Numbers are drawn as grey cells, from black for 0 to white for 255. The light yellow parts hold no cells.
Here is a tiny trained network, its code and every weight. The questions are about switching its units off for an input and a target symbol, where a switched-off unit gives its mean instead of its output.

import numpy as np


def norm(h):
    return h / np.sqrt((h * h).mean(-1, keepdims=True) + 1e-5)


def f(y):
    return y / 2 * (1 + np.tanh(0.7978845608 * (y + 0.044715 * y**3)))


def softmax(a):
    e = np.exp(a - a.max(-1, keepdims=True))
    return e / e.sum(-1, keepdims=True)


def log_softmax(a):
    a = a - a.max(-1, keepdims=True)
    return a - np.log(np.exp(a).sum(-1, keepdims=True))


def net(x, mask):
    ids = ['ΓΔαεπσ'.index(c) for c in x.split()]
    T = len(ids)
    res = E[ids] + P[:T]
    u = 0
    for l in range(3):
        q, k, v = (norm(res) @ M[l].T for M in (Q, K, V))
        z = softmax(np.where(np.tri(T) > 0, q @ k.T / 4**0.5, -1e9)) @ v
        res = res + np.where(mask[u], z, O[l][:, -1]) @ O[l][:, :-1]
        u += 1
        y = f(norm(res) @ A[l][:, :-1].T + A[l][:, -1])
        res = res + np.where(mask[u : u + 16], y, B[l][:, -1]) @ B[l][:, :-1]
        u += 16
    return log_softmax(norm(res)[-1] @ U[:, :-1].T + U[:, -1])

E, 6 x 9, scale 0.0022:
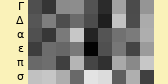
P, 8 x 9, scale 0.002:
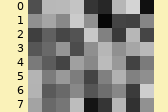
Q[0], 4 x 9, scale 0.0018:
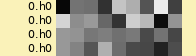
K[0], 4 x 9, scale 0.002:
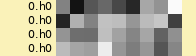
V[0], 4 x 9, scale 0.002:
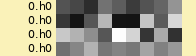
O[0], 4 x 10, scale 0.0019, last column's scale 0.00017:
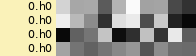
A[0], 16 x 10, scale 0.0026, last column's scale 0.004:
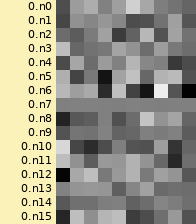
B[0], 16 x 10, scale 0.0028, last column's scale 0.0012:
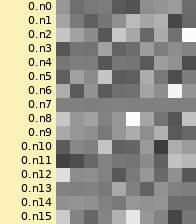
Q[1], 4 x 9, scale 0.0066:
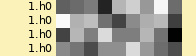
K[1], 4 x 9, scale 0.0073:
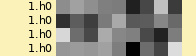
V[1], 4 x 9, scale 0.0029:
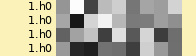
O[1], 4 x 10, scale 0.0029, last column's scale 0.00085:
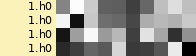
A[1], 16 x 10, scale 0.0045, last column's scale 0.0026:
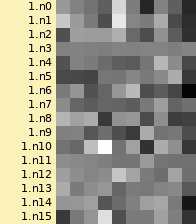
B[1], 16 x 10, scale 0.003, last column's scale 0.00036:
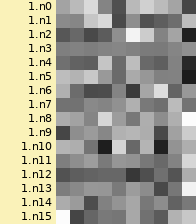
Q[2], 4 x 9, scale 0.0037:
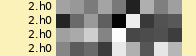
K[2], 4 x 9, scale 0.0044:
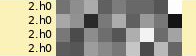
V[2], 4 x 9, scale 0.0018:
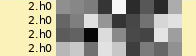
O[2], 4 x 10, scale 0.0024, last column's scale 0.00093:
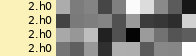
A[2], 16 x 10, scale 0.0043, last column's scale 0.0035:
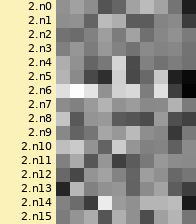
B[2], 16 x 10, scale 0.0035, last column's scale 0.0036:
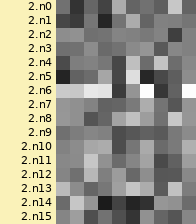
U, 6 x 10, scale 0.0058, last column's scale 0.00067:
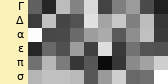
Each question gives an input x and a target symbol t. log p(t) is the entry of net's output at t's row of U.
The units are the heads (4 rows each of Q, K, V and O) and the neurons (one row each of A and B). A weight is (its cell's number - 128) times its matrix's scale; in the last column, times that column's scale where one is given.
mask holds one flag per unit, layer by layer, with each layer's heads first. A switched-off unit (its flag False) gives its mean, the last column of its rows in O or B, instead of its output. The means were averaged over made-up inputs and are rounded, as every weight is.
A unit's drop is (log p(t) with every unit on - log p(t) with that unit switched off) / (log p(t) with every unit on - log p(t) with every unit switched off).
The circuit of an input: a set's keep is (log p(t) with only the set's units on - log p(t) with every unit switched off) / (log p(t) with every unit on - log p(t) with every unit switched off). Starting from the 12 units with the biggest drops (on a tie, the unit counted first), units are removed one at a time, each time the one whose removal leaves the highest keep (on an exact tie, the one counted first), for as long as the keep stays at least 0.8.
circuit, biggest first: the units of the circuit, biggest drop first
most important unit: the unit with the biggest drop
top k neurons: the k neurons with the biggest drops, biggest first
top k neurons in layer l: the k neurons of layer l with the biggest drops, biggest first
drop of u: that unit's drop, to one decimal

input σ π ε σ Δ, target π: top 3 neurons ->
[0.n8 2.n6 0.n2]
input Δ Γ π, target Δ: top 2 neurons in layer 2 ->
[2.n13 2.n6]
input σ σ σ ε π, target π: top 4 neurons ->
[2.n14 2.n6 0.n2 0.n8]
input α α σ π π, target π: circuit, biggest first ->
[2.n14]
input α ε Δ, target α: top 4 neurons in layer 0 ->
[0.n6 0.n11 0.n2 0.n10]
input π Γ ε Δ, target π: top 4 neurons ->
[0.n6 0.n2 2.n6 0.n11]
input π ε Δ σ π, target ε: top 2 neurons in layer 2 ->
[2.n6 2.n10]
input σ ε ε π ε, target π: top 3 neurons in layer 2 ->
[2.n6 2.n5 2.n10]
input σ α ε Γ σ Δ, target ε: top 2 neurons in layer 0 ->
[0.n2 0.n8]
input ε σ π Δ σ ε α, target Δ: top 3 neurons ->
[0.n2 1.n2 2.n6]
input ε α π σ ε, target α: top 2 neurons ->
[0.n6 2.n6]
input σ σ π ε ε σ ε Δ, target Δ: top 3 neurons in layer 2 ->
[2.n6 2.n5 2.n10]
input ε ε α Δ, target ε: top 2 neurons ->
[2.n5 0.n2]
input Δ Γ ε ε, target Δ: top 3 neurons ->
[0.n2 2.n6 2.n13]
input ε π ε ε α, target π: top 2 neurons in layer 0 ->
[0.n11 0.n2]
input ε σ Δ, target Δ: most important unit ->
0.h0
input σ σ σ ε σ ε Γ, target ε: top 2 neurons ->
[0.n8 2.n6]
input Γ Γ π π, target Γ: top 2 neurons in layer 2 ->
[2.n6 2.n12]
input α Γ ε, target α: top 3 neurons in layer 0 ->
[0.n6 0.n2 0.n11]
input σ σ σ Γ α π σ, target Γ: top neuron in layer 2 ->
[2.n6]
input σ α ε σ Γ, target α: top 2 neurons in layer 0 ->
[0.n8 0.n2]
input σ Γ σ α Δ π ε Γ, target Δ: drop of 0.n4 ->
0.0
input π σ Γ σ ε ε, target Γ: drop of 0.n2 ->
0.1
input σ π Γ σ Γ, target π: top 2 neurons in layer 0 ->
[0.n8 0.n2]
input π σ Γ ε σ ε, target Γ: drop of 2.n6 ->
0.3
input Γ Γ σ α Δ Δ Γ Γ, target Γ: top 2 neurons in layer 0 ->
[0.n11 0.n2]
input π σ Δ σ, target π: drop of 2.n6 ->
0.2
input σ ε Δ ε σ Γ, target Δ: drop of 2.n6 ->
0.2
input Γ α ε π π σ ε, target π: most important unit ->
2.n6
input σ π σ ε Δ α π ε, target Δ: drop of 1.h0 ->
1.0
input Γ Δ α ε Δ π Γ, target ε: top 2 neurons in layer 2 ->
[2.n5 2.n6]
